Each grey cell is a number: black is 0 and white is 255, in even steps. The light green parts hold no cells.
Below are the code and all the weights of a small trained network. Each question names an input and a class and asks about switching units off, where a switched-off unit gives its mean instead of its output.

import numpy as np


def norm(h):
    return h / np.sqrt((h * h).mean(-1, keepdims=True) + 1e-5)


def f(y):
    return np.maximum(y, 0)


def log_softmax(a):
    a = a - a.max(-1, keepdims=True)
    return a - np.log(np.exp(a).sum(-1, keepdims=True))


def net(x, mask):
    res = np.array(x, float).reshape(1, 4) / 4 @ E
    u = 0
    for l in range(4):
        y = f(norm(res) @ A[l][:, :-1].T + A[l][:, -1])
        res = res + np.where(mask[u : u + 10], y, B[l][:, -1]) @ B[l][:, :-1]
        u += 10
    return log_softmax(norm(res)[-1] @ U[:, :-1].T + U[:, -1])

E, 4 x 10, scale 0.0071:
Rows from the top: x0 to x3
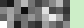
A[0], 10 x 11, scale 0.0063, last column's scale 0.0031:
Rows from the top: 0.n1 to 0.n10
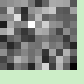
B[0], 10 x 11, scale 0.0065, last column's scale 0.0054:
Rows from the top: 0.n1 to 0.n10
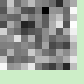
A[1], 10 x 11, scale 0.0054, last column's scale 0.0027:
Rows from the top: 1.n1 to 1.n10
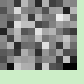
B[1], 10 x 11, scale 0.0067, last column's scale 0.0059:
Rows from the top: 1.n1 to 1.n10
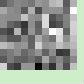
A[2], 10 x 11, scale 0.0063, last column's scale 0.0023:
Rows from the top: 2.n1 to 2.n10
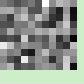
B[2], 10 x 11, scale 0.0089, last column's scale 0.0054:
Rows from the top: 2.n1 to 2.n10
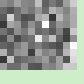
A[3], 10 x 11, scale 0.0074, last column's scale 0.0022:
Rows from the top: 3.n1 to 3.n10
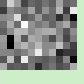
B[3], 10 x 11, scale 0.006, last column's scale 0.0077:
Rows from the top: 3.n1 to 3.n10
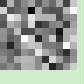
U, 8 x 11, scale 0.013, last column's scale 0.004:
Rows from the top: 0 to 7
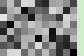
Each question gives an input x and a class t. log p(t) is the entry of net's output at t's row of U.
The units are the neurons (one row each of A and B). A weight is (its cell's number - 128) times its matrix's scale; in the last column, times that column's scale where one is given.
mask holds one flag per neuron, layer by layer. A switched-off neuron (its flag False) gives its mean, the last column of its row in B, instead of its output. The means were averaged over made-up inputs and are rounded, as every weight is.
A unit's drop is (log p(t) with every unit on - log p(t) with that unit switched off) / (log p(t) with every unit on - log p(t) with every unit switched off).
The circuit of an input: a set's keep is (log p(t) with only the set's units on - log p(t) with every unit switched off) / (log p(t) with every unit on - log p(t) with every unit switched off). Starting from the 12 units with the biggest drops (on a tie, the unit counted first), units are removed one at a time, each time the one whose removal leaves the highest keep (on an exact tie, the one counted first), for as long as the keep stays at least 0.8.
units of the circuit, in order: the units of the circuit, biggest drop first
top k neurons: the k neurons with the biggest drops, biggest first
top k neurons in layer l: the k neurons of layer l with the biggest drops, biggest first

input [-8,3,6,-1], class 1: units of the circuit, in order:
0.n2
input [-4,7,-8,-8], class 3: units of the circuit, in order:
0.n3; 1.n5; 3.n6
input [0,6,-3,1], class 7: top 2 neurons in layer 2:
2.n10; 2.n5
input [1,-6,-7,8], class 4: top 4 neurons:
2.n9; 0.n5; 1.n2; 2.n4
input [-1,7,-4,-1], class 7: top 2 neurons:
3.n3; 0.n5
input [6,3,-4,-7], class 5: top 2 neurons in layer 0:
0.n10; 0.n6
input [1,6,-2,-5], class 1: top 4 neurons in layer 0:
0.n4; 0.n2; 0.n3; 0.n7
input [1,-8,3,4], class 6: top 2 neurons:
2.n6; 0.n5
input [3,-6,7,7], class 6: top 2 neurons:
2.n6; 1.n8
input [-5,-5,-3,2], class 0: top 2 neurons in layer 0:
0.n8; 0.n9
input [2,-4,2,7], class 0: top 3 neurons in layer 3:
3.n9; 3.n4; 3.n2
